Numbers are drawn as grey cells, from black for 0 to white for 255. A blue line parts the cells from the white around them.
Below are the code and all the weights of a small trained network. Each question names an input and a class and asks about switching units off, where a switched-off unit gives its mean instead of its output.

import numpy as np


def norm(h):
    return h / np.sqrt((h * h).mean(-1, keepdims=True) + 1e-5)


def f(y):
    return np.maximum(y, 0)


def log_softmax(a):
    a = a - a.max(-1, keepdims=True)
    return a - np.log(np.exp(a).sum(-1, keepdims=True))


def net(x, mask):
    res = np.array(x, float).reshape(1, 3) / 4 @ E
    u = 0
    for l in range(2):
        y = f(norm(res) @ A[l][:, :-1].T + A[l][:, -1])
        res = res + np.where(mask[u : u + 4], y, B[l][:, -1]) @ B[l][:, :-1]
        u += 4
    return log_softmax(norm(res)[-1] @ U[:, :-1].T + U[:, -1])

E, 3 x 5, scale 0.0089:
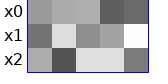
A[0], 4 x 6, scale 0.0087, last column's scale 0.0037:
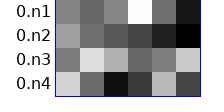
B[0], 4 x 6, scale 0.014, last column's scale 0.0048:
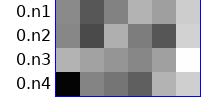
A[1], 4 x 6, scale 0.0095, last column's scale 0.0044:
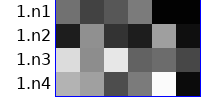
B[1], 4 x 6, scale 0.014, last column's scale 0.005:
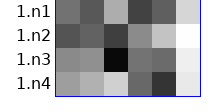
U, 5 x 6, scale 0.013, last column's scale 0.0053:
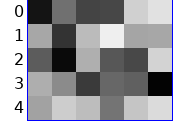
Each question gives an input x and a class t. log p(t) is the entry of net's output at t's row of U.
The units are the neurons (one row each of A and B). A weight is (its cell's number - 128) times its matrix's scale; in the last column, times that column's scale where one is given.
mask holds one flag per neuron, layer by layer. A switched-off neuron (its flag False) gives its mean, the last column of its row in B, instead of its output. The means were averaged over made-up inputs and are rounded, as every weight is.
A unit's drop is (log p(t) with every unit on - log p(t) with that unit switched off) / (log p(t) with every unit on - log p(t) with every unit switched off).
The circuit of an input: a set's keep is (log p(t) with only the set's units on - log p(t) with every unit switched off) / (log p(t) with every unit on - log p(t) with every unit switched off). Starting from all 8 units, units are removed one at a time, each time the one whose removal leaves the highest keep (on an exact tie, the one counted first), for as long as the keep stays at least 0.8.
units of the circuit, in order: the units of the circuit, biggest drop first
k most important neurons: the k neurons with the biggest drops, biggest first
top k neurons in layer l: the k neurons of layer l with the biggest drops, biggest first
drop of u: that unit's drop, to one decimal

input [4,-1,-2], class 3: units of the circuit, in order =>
[1.n3; 0.n3]
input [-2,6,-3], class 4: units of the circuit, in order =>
[1.n4]
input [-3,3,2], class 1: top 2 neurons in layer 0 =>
[0.n1; 0.n3]
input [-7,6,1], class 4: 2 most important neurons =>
[1.n4; 0.n2]
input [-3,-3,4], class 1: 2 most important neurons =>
[0.n1; 0.n2]
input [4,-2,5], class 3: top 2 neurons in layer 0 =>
[0.n4; 0.n2]
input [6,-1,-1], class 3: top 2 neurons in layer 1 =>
[1.n3; 1.n2]
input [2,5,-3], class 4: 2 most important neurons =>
[0.n3; 1.n4]
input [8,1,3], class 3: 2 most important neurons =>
[1.n3; 0.n4]
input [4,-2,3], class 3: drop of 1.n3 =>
0.5
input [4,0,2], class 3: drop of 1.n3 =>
0.6
